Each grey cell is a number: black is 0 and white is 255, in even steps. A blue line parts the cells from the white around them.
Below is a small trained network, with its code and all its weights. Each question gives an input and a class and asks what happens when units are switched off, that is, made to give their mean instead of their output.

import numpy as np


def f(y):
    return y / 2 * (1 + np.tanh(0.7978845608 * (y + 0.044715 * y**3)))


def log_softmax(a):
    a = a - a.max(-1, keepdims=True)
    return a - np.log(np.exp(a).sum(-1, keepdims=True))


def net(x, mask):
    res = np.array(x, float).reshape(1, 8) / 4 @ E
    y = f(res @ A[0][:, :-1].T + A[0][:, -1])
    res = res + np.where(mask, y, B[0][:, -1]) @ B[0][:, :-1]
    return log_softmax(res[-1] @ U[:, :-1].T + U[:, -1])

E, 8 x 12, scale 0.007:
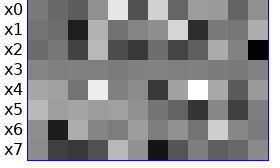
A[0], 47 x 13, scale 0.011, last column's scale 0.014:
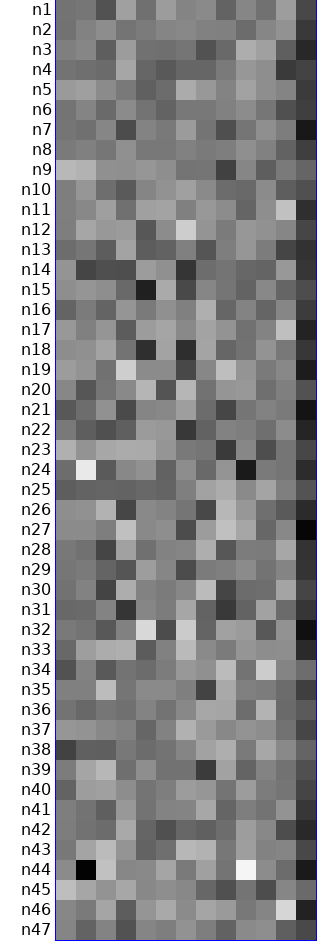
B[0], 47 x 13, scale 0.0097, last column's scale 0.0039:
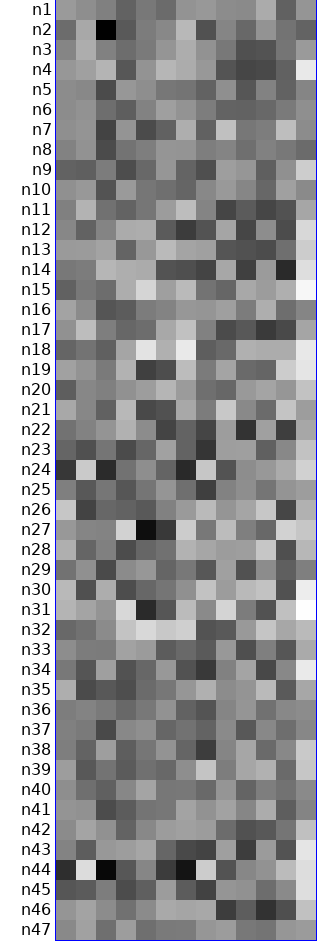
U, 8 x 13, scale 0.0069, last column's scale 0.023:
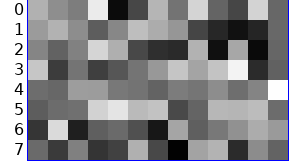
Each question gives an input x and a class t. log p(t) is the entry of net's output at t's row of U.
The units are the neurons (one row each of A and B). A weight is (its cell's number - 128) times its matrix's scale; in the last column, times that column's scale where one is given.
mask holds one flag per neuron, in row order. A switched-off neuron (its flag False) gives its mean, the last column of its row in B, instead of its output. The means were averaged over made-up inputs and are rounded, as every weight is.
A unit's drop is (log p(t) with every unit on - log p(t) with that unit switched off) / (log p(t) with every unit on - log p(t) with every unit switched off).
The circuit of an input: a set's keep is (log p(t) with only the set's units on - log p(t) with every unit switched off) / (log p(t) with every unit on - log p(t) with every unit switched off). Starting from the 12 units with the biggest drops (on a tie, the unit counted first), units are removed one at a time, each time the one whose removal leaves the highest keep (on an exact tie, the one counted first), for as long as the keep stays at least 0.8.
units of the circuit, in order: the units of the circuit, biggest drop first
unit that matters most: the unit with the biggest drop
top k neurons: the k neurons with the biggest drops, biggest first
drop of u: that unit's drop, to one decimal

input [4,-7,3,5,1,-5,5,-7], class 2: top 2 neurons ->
(n43, n12)
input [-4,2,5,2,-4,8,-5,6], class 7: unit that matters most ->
n9
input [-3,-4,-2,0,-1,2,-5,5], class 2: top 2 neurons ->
(n14, n44)
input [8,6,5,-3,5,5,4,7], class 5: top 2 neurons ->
(n32, n20)
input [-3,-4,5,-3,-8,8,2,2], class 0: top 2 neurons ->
(n31, n21)
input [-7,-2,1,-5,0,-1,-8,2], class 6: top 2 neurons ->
(n24, n32)
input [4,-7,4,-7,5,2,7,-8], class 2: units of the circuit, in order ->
(n43, n12)
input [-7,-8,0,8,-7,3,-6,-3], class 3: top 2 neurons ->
(n39, n26)
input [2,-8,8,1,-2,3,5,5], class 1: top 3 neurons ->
(n4, n13, n42)
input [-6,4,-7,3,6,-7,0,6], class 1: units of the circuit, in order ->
(n46, n17)
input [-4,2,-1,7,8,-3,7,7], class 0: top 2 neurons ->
(n27, n19)
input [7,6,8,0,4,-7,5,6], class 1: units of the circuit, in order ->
(n4, n13)
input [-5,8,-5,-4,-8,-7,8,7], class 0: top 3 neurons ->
(n31, n21, n7)
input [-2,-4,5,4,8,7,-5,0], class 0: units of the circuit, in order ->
(n19)
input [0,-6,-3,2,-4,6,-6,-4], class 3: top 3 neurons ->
(n39, n26, n35)
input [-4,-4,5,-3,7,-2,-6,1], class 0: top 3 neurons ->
(n19, n27, n44)
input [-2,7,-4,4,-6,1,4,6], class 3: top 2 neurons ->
(n30, n28)
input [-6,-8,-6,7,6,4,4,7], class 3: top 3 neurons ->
(n26, n35, n39)
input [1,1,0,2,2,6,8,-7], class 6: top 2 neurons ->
(n44, n14)
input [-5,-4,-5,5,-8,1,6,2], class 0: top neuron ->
(n31)
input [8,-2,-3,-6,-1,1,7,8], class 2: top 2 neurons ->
(n14, n22)
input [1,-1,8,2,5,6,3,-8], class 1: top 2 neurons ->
(n4, n13)
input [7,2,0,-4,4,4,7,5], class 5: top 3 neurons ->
(n32, n20, n24)
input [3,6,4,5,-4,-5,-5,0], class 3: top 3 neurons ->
(n30, n28, n44)
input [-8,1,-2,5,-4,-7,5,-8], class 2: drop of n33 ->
0.1
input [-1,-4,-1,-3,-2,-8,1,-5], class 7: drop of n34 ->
0.2
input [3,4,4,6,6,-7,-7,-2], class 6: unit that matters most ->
n24
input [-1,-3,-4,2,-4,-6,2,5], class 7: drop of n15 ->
0.1
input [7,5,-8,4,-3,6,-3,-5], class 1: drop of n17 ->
0.2
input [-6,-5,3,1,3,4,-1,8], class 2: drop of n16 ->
0.0
